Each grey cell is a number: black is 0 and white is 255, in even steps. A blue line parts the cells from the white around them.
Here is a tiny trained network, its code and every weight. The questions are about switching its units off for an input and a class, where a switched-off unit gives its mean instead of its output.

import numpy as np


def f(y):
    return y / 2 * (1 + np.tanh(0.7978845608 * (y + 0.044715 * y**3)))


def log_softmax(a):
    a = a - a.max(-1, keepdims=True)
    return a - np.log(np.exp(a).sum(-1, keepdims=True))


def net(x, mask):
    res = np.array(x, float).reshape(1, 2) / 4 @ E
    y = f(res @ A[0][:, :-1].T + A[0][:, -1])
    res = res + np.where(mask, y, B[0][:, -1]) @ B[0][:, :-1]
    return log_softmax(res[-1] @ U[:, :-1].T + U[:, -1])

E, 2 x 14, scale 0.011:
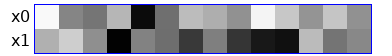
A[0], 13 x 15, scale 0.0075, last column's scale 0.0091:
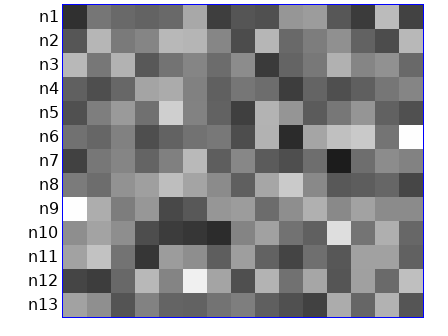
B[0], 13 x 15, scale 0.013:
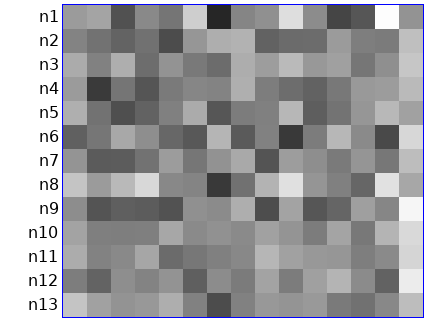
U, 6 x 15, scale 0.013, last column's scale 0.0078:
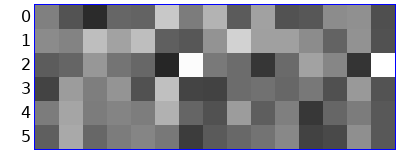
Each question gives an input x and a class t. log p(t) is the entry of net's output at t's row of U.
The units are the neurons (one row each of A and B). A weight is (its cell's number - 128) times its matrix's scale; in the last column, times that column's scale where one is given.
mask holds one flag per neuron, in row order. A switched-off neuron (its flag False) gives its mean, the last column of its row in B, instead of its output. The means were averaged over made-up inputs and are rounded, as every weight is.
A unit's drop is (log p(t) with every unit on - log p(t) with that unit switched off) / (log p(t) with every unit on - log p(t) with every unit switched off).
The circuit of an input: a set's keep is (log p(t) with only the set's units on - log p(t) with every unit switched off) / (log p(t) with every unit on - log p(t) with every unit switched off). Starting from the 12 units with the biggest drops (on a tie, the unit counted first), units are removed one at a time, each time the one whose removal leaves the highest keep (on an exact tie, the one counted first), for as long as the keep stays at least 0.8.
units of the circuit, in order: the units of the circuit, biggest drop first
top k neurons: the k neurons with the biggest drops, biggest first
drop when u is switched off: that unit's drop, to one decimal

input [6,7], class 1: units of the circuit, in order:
(n3)
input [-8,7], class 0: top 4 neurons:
(n2, n4, n7, n5)
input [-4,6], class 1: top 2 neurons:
(n9, n11)
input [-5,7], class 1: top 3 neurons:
(n9, n11, n13)
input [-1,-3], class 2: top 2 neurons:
(n13, n3)
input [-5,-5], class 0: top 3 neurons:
(n2, n4, n5)
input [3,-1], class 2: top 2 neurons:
(n1, n5)
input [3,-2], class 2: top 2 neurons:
(n1, n5)
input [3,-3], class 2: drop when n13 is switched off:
0.2
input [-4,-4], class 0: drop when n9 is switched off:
-0.1
